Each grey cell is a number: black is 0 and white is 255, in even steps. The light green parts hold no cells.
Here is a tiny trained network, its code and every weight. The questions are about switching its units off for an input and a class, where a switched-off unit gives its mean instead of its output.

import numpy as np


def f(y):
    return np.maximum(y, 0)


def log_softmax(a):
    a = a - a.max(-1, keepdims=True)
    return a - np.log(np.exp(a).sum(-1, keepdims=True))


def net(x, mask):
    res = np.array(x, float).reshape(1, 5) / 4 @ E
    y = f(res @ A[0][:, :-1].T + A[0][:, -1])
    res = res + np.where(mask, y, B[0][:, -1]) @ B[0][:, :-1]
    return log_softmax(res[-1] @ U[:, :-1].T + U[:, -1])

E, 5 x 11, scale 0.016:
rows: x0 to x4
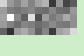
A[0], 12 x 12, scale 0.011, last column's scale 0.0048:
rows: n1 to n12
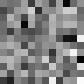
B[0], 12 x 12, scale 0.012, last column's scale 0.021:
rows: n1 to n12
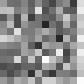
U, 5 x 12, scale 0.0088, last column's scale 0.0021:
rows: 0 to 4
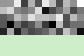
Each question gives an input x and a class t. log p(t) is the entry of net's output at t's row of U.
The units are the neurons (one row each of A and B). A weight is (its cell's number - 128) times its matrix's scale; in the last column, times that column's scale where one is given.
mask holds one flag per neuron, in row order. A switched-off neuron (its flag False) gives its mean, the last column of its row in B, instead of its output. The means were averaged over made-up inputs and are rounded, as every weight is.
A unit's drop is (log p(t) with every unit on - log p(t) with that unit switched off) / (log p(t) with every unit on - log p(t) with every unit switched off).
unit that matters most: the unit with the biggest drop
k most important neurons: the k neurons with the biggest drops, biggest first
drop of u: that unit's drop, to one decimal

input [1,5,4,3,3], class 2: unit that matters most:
n6
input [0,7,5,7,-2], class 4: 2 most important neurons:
n12, n3
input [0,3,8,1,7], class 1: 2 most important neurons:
n2, n4
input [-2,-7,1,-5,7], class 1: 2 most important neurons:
n2, n9
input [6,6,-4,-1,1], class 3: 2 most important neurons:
n11, n2
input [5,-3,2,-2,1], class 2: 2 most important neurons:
n6, n10
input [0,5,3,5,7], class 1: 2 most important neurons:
n2, n12
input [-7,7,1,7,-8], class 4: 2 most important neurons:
n3, n9
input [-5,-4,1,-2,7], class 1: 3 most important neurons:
n2, n9, n4
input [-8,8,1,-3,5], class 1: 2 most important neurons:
n2, n4
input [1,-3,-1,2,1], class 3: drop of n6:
0.5
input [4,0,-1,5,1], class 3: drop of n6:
0.2
